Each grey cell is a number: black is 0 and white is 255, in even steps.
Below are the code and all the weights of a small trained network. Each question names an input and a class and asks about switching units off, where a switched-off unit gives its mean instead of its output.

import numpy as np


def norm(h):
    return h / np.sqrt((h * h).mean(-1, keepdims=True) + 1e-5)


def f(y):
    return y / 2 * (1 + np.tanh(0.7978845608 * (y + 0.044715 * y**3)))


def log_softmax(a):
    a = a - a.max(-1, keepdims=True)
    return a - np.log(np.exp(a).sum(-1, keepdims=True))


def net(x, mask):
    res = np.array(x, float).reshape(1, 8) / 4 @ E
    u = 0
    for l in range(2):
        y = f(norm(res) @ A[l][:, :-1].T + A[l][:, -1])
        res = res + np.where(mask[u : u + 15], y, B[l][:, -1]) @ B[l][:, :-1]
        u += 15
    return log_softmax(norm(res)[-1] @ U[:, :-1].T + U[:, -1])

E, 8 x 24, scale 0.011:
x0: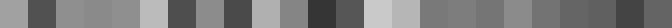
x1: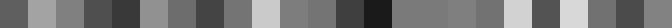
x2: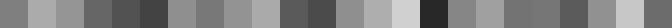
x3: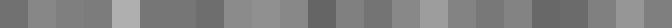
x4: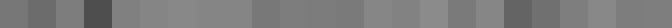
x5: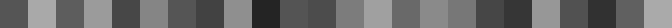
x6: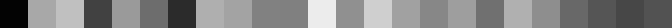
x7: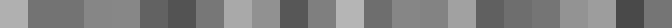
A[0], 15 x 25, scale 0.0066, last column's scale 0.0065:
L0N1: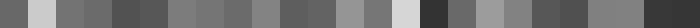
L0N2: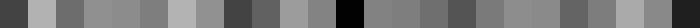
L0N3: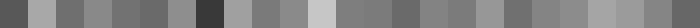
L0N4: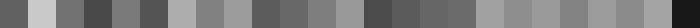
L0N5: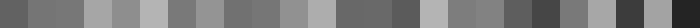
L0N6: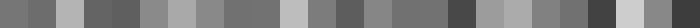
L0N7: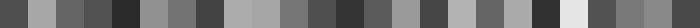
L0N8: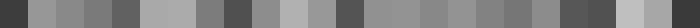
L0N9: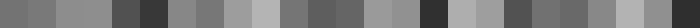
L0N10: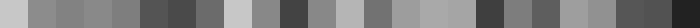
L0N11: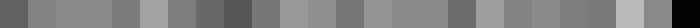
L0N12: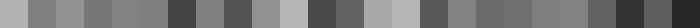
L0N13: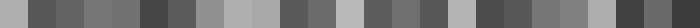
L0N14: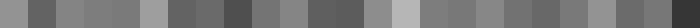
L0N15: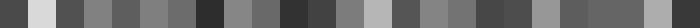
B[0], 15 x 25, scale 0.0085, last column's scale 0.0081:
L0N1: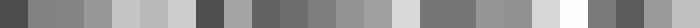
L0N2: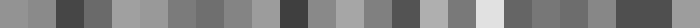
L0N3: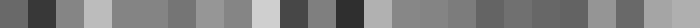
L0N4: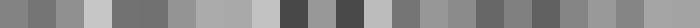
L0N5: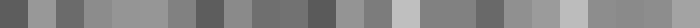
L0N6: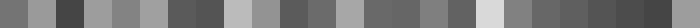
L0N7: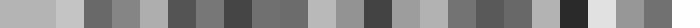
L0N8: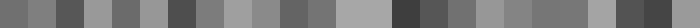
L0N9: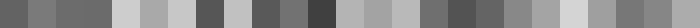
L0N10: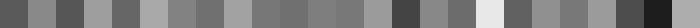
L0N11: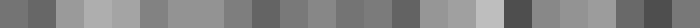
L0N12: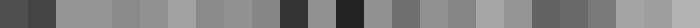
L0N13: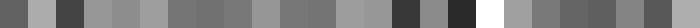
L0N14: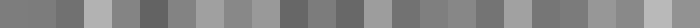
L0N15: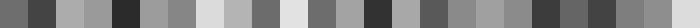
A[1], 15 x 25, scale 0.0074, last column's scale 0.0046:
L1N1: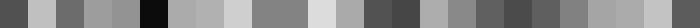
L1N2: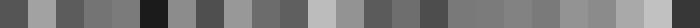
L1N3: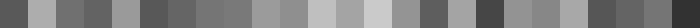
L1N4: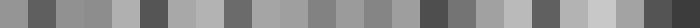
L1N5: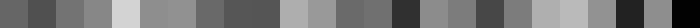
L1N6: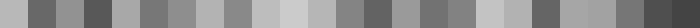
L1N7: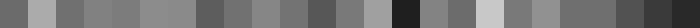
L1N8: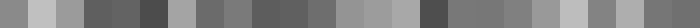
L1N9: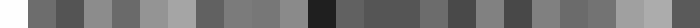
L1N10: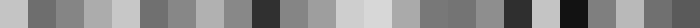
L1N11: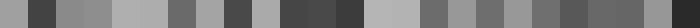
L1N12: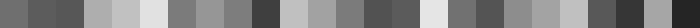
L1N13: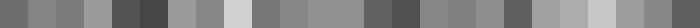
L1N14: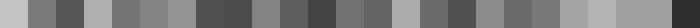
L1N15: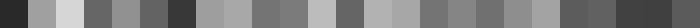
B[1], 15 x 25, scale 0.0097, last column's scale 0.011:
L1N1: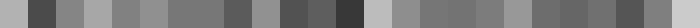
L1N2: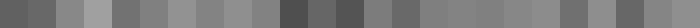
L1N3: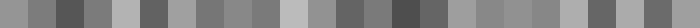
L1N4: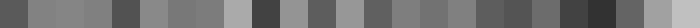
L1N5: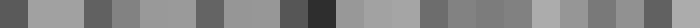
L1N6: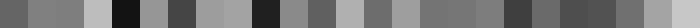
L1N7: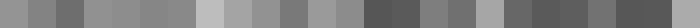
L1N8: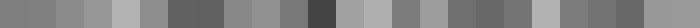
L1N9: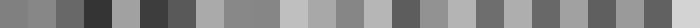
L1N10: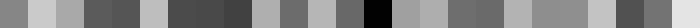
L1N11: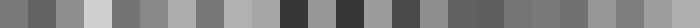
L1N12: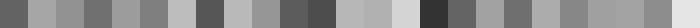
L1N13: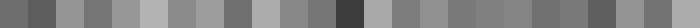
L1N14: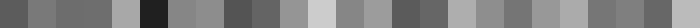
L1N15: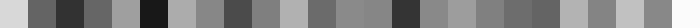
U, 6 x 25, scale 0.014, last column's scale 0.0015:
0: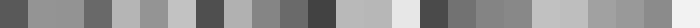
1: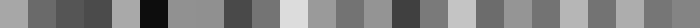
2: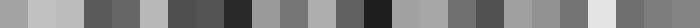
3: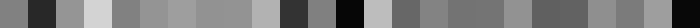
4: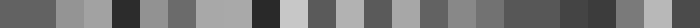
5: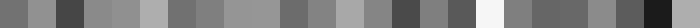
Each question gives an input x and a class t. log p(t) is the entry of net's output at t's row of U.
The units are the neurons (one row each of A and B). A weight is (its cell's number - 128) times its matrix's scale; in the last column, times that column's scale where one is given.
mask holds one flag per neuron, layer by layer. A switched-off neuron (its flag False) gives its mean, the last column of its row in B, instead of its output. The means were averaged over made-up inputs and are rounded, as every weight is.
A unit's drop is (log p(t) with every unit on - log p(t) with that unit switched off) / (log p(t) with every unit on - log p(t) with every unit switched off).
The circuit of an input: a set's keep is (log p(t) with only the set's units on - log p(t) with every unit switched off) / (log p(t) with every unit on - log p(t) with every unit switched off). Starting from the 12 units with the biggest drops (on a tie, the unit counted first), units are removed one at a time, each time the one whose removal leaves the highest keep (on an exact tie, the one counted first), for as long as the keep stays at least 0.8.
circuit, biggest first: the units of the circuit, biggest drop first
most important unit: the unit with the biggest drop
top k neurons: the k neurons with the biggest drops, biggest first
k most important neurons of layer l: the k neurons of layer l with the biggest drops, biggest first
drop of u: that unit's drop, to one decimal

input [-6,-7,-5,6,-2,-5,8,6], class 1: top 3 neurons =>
(L1N15 L0N7 L1N3)
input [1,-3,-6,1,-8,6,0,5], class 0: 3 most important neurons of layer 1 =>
(L1N12 L1N6 L1N4)
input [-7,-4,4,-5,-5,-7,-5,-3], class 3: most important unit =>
L1N1
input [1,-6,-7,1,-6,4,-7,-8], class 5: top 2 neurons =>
(L0N2 L0N1)
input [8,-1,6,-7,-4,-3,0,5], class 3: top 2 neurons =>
(L0N12 L1N11)
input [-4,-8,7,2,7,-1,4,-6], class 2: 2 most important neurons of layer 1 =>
(L1N10 L1N12)
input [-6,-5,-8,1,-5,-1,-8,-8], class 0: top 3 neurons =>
(L1N12 L1N15 L1N5)
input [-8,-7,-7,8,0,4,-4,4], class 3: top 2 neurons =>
(L1N1 L0N7)
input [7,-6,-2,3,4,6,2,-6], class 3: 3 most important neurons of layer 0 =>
(L0N7 L0N12 L0N15)
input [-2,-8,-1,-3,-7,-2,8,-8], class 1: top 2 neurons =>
(L1N15 L0N7)
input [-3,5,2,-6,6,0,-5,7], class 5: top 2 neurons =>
(L0N13 L0N10)
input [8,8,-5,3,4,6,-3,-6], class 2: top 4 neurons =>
(L0N7 L0N3 L1N1 L0N4)
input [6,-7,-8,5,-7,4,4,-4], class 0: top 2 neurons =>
(L1N12 L0N7)
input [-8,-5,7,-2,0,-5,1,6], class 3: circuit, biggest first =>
(L1N1)
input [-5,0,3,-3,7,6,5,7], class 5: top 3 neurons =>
(L0N10 L0N13 L1N6)
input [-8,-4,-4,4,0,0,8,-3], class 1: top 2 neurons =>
(L1N15 L1N3)
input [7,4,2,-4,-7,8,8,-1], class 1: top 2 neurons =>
(L1N15 L1N6)
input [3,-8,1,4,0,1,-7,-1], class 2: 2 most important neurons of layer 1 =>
(L1N10 L1N15)
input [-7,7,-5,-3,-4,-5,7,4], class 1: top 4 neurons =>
(L1N15 L1N10 L1N3 L1N11)
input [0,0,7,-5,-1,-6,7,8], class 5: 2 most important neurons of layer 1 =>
(L1N12 L1N6)
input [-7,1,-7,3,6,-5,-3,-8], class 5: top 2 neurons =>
(L0N6 L0N2)
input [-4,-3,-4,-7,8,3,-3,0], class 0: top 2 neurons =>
(L1N12 L0N7)
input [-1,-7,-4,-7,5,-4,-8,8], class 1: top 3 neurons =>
(L1N9 L0N7 L1N14)
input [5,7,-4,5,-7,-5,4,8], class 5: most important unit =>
L0N10
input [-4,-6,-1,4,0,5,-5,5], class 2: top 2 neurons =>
(L1N10 L1N15)
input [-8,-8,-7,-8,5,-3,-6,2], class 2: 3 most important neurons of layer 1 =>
(L1N10 L1N15 L1N11)
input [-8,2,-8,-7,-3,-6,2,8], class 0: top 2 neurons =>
(L1N12 L1N5)
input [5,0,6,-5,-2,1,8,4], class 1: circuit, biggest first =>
(L1N15)
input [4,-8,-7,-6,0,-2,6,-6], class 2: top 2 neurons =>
(L1N10 L0N1)
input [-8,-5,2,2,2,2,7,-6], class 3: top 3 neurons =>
(L1N1 L0N4 L1N9)
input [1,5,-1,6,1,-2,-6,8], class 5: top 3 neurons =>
(L0N13 L0N10 L1N15)
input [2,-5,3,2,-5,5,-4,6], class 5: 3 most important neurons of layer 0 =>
(L0N13 L0N7 L0N10)
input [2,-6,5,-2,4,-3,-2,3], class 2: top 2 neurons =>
(L1N10 L1N12)
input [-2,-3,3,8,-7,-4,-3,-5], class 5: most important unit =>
L0N6
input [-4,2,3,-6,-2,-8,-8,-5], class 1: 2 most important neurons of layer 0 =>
(L0N15 L0N1)
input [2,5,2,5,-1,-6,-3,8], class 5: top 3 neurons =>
(L0N13 L0N10 L0N15)
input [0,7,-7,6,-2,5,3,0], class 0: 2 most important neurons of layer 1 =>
(L1N12 L1N10)
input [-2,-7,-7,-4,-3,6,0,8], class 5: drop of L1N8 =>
0.1
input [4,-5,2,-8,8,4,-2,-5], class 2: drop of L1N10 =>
1.3
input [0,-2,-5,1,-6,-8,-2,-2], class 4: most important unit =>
L1N6
